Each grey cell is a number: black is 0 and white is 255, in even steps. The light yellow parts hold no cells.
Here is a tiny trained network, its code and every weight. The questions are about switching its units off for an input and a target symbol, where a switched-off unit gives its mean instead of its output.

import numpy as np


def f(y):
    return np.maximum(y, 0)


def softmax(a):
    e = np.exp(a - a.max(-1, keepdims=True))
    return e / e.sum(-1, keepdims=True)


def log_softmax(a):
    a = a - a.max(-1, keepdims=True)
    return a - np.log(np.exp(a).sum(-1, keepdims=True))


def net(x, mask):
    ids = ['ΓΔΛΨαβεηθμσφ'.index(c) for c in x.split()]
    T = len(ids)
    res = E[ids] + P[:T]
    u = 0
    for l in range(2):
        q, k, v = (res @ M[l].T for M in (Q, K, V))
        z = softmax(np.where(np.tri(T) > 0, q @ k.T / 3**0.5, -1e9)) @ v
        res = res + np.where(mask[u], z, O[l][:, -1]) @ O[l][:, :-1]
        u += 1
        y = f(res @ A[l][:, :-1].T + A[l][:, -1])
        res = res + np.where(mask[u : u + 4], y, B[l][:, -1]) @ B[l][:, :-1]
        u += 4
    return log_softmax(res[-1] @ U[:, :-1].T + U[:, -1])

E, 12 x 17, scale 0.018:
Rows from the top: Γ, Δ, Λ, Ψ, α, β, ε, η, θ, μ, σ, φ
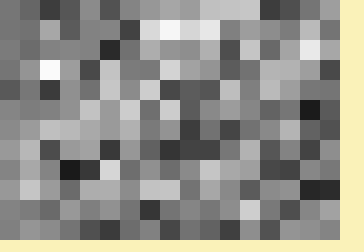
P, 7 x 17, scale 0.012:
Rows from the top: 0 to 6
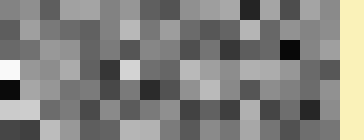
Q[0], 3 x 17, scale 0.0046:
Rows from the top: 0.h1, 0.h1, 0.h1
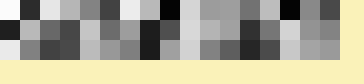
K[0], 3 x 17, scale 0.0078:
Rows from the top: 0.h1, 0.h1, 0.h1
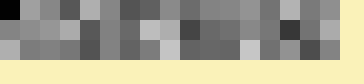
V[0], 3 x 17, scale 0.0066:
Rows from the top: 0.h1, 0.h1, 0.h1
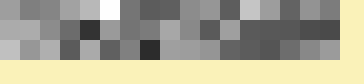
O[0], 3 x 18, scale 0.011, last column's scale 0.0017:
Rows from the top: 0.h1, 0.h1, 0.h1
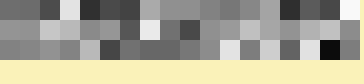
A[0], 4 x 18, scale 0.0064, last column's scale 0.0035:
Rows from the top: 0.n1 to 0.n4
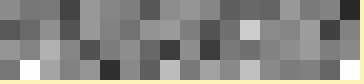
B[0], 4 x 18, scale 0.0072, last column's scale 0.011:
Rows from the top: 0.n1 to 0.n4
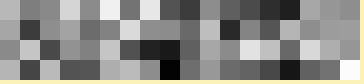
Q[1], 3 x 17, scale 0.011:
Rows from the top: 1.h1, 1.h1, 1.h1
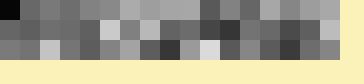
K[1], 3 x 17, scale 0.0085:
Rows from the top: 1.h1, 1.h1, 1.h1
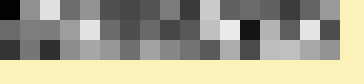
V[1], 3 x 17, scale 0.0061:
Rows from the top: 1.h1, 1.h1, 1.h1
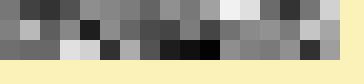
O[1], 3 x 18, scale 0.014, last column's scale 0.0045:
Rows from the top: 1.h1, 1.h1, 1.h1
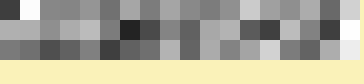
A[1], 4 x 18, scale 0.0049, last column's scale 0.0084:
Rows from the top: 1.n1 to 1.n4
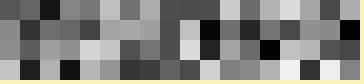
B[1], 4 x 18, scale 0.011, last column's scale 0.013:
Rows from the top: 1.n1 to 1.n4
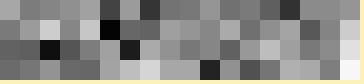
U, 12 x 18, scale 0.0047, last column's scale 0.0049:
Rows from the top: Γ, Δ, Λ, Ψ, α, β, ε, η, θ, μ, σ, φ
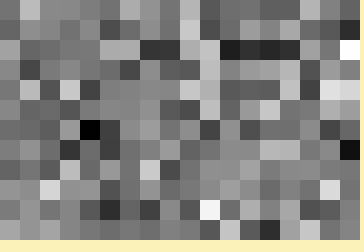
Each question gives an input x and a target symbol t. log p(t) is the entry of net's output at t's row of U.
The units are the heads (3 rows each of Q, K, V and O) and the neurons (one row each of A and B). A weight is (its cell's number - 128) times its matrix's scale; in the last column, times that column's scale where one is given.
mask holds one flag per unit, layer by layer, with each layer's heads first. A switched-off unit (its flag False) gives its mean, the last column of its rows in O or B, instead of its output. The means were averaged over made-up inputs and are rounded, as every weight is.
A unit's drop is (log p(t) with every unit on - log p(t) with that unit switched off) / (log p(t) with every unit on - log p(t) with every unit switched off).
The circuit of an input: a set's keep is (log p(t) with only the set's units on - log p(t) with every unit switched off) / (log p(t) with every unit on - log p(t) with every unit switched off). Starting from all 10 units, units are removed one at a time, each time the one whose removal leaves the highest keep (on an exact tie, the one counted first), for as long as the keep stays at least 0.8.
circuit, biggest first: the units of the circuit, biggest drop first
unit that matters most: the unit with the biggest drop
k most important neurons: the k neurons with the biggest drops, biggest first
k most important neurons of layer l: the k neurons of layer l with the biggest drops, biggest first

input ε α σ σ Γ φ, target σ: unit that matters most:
0.h1
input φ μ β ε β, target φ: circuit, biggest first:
[0.n4, 1.h1, 1.n4, 0.n3]
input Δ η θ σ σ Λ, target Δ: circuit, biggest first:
[1.h1, 1.n2, 1.n3]
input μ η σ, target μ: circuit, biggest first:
[1.n2, 1.h1]
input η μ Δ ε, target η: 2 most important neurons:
[0.n4, 1.n4]
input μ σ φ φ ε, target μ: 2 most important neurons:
[1.n2, 0.n4]
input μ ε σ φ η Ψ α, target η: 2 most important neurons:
[0.n4, 1.n4]
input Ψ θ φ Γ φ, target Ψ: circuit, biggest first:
[1.n3, 1.h1, 1.n2]
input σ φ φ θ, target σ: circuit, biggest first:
[1.h1, 1.n4]
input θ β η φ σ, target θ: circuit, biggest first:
[1.n3, 1.h1, 0.n4]
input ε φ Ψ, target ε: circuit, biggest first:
[1.h1, 1.n4]
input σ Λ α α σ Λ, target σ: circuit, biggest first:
[1.h1, 0.h1, 1.n4]
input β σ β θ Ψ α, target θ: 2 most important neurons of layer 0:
[0.n4, 0.n1]
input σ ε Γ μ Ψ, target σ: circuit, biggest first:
[0.n4, 1.h1, 1.n4]
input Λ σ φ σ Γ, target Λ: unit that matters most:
0.n4
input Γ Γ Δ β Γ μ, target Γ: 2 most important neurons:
[0.n4, 1.n3]
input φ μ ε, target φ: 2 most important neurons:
[1.n4, 0.n3]
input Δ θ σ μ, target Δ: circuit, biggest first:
[1.h1, 1.n2, 0.n4, 1.n3]
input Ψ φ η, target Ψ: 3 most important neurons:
[1.n3, 1.n2, 1.n4]
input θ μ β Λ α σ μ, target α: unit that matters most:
0.h1
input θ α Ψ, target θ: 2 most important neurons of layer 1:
[1.n3, 1.n2]
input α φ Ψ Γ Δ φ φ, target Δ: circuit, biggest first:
[1.h1, 0.h1, 1.n2, 1.n3]
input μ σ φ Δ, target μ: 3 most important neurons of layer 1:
[1.n2, 1.n3, 1.n4]
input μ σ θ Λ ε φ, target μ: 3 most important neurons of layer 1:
[1.n2, 1.n3, 1.n4]
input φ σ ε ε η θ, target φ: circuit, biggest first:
[1.h1, 1.n4, 0.n3]
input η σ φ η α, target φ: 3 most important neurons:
[0.n4, 1.n4, 1.n1]
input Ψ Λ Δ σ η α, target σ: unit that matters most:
0.n4
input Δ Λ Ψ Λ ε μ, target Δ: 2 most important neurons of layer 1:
[1.n2, 1.n3]
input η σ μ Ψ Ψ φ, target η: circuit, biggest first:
[1.h1, 1.n4]
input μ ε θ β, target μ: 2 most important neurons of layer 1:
[1.n2, 1.n3]
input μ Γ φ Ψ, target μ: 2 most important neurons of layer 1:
[1.n2, 1.n3]
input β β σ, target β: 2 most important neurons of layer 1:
[1.n4, 1.n2]
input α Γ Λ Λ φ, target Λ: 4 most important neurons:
[0.n1, 1.n2, 1.n3, 0.n3]
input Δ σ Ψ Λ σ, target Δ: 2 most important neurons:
[1.n2, 1.n3]
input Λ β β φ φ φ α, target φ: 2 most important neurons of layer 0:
[0.n4, 0.n3]
